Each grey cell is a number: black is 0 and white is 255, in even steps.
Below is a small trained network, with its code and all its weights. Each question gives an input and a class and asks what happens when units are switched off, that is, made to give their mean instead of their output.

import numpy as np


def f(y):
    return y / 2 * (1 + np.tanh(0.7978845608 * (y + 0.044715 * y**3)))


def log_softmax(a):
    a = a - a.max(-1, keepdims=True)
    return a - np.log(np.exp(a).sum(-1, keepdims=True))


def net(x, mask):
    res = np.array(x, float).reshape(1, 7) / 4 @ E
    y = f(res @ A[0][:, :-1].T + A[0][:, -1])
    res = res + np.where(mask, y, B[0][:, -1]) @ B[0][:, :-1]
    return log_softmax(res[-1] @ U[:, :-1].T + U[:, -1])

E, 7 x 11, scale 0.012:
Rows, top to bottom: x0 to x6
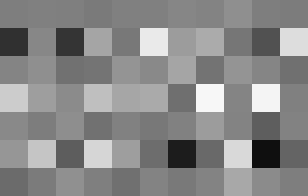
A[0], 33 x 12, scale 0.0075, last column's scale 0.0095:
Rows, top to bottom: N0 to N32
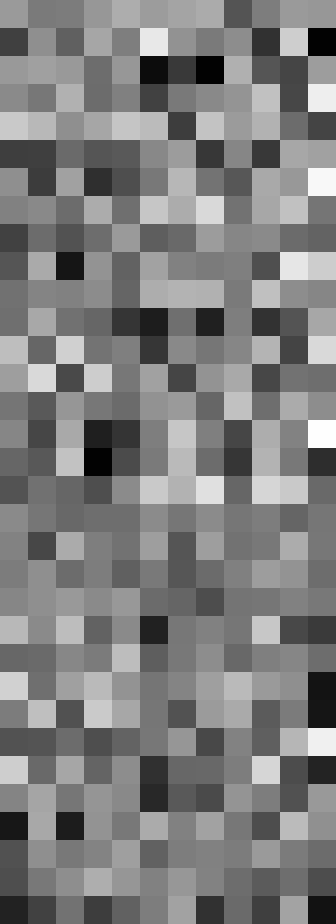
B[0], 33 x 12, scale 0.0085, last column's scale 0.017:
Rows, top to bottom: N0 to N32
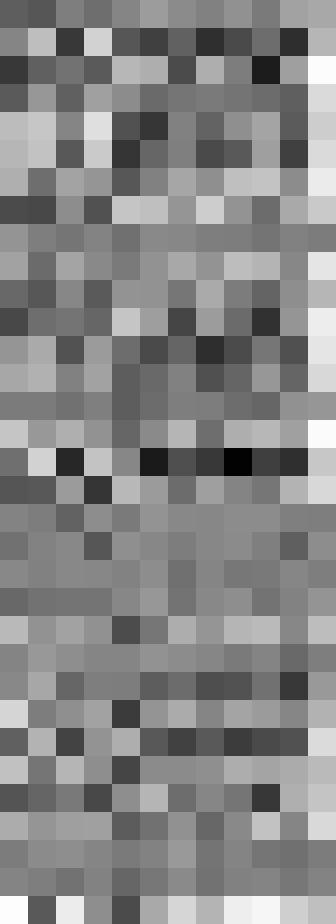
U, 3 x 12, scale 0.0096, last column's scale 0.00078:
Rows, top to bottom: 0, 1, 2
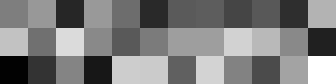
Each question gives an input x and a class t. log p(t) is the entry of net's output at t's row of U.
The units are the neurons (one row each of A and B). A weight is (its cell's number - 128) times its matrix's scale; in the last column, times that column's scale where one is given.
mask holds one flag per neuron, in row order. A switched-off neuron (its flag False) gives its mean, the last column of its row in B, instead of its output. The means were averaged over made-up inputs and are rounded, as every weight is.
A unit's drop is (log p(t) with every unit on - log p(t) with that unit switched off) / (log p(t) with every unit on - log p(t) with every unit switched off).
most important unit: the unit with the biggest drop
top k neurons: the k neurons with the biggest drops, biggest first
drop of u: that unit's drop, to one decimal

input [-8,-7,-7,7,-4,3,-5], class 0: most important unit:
N12
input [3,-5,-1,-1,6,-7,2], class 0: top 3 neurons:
[N16; N12; N32]
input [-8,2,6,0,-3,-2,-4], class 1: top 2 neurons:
[N2; N11]
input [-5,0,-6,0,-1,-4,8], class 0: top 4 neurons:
[N32; N16; N9; N27]
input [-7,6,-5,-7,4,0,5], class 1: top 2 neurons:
[N32; N9]
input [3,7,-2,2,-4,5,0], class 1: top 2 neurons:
[N9; N16]
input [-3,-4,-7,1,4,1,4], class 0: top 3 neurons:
[N32; N12; N7]
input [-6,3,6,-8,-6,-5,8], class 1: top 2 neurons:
[N32; N15]
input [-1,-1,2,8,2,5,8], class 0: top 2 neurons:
[N32; N24]
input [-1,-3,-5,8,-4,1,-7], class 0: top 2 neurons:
[N32; N15]
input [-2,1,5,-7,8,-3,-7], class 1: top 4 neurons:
[N32; N15; N6; N12]
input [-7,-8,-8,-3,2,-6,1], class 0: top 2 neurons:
[N16; N12]
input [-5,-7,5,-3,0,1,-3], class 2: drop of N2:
0.4
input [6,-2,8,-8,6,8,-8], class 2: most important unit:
N2
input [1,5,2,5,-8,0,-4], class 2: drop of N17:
0.2
